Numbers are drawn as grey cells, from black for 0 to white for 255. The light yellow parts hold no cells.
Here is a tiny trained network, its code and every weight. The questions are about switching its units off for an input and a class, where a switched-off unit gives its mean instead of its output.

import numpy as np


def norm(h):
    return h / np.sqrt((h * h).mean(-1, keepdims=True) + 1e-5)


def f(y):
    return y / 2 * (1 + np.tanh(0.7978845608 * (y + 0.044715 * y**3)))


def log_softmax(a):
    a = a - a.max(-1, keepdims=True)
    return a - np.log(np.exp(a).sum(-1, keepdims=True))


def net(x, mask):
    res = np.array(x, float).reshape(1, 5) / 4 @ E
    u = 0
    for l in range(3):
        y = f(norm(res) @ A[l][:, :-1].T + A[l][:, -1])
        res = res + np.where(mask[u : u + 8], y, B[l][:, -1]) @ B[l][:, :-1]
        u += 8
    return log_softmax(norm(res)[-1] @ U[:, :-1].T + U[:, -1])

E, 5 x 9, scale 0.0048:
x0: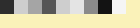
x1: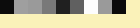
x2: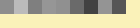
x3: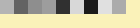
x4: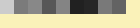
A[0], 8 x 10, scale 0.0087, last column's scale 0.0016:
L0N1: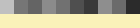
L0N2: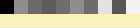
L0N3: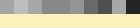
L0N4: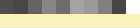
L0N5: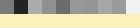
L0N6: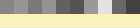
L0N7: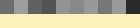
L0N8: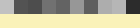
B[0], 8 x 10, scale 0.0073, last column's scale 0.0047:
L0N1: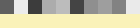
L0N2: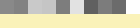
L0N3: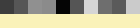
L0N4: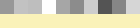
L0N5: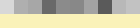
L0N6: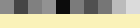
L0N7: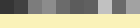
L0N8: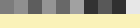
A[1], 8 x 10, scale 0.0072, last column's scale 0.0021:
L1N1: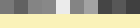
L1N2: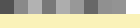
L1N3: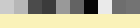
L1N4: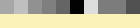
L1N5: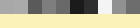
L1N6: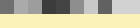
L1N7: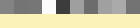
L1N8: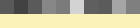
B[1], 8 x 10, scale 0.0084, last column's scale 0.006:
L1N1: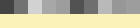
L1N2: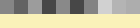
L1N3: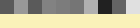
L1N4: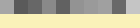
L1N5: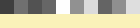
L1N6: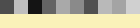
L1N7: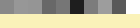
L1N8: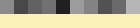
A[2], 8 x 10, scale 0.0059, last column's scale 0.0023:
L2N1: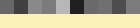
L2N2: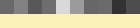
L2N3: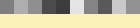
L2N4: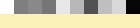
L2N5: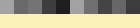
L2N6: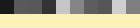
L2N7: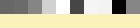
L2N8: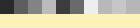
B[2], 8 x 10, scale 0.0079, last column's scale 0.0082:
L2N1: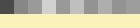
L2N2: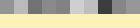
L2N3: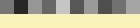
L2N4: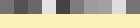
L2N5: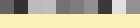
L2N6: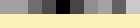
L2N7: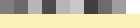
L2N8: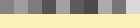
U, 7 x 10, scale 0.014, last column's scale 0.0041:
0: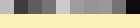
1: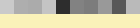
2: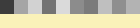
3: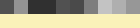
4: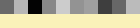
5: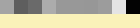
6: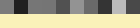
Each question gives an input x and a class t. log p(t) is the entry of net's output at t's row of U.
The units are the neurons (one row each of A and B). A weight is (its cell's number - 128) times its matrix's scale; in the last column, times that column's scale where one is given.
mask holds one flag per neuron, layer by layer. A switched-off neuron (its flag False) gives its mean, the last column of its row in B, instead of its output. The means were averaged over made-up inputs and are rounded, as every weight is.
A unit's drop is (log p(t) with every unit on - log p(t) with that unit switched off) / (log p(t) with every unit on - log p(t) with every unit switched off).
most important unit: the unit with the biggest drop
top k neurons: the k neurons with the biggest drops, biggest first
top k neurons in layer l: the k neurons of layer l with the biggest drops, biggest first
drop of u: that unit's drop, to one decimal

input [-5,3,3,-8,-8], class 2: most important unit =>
L2N7
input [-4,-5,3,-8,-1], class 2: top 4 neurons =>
[L1N1; L2N7; L0N6; L0N8]
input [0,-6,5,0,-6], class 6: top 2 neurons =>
[L0N4; L1N8]
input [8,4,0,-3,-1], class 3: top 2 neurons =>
[L2N6; L1N6]
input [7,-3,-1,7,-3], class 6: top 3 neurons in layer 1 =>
[L1N8; L1N5; L1N1]
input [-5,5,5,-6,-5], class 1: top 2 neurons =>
[L1N5; L0N6]
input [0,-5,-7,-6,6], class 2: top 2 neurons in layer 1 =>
[L1N1; L1N6]
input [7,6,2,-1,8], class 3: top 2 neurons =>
[L0N4; L0N1]
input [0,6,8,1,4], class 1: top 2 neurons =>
[L0N2; L0N6]
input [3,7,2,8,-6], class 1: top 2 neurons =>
[L0N2; L1N5]
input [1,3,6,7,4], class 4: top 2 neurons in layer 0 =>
[L0N1; L0N4]
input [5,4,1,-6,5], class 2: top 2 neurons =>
[L0N6; L1N1]
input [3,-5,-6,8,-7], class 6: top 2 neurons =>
[L1N8; L0N8]
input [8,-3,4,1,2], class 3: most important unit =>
L1N6
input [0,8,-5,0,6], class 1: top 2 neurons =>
[L1N5; L0N6]
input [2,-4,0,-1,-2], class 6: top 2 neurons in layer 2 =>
[L2N5; L2N3]
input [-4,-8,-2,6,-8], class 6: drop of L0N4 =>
0.2
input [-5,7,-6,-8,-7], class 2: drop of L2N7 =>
0.1
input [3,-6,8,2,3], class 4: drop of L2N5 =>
0.0
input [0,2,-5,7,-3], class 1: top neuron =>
[L0N4]
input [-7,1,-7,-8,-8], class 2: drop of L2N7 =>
0.1
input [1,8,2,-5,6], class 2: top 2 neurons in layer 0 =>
[L0N8; L0N3]
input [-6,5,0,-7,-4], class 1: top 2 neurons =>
[L1N5; L0N6]
